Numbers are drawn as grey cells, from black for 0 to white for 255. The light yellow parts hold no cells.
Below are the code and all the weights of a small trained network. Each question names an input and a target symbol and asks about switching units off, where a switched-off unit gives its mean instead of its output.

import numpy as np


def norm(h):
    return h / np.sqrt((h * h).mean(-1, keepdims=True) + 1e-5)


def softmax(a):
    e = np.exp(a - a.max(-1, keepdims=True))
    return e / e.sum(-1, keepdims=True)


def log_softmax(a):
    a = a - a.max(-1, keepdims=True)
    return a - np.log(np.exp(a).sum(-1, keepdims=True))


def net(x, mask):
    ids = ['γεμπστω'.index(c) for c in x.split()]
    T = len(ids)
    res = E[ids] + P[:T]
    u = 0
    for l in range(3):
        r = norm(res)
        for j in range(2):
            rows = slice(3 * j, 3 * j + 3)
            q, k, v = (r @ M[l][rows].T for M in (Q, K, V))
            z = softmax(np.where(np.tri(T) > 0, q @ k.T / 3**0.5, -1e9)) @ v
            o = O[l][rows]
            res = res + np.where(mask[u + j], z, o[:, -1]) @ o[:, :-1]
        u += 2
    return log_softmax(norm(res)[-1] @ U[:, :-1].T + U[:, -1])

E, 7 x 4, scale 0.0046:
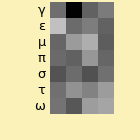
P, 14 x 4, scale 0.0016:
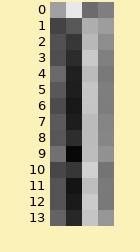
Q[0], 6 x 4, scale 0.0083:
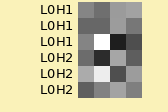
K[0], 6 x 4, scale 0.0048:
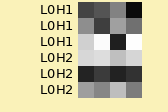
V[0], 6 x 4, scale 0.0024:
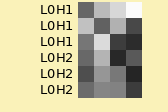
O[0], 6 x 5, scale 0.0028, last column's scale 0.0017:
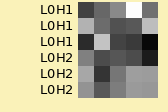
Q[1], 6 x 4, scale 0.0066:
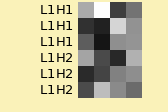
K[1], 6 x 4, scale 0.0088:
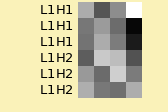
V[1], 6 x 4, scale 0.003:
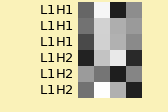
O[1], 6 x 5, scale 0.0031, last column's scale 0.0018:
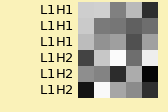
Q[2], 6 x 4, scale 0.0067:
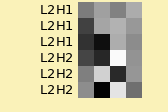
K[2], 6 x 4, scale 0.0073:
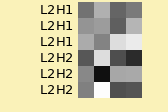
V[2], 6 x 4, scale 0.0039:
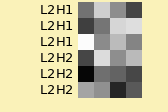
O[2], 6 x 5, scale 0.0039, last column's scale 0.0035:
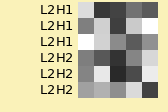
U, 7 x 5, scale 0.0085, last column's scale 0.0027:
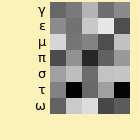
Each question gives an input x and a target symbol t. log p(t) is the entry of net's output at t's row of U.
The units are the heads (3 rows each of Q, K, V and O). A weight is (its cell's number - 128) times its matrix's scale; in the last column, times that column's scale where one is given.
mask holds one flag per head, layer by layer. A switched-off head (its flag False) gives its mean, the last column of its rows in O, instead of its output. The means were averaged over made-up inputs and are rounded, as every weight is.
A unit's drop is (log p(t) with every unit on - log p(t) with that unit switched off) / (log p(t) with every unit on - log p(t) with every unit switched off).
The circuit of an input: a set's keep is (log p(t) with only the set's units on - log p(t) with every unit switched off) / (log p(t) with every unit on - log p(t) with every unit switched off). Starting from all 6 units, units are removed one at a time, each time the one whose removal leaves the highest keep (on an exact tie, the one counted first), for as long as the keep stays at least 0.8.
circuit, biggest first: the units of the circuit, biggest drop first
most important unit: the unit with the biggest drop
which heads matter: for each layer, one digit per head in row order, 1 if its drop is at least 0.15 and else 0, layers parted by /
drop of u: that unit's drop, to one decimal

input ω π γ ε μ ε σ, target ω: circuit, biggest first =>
[L2H2, L2H1]
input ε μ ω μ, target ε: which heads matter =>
10 / 00 / 01
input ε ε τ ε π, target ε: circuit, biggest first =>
[L2H2]
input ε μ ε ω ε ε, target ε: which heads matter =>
00 / 10 / 01
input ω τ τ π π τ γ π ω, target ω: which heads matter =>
11 / 11 / 11
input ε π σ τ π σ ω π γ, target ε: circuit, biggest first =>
[L2H2, L0H1]
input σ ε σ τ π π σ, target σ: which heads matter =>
10 / 10 / 01
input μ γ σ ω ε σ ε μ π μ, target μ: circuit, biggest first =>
[L1H2, L1H1]
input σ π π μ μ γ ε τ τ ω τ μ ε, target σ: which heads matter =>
11 / 00 / 01
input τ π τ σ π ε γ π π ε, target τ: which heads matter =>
00 / 10 / 01
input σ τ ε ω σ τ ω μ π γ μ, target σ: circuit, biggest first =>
[L0H1, L2H2, L1H1, L1H2]
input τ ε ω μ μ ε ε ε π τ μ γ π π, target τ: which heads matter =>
10 / 10 / 01
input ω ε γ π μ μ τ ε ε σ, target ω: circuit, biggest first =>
[L1H2, L2H2]
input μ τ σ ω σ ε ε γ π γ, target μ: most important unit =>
L1H1
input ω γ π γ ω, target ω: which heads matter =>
11 / 10 / 11
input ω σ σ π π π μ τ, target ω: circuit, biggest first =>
[L1H2, L0H2]
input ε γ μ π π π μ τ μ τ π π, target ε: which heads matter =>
10 / 00 / 01
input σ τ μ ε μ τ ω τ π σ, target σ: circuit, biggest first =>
[L0H1, L1H1, L2H2]
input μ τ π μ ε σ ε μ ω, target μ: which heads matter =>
10 / 11 / 10
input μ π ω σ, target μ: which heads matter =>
10 / 10 / 10
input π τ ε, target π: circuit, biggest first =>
[L0H1, L0H2, L1H1, L1H2]
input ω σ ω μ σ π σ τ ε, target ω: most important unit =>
L0H1
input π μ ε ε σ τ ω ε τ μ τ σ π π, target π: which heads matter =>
11 / 11 / 01
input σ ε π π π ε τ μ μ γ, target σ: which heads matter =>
11 / 10 / 11
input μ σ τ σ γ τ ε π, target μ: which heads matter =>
10 / 11 / 00
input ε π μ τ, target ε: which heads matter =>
00 / 00 / 01
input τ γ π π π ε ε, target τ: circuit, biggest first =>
[L2H2]
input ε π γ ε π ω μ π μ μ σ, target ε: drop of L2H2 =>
0.8
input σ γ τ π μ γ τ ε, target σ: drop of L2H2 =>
0.6
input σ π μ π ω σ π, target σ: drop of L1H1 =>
0.2
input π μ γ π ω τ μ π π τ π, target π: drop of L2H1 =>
0.1
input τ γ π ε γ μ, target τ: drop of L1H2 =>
0.2
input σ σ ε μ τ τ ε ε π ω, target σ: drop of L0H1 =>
0.6
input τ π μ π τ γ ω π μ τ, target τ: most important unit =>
L1H1
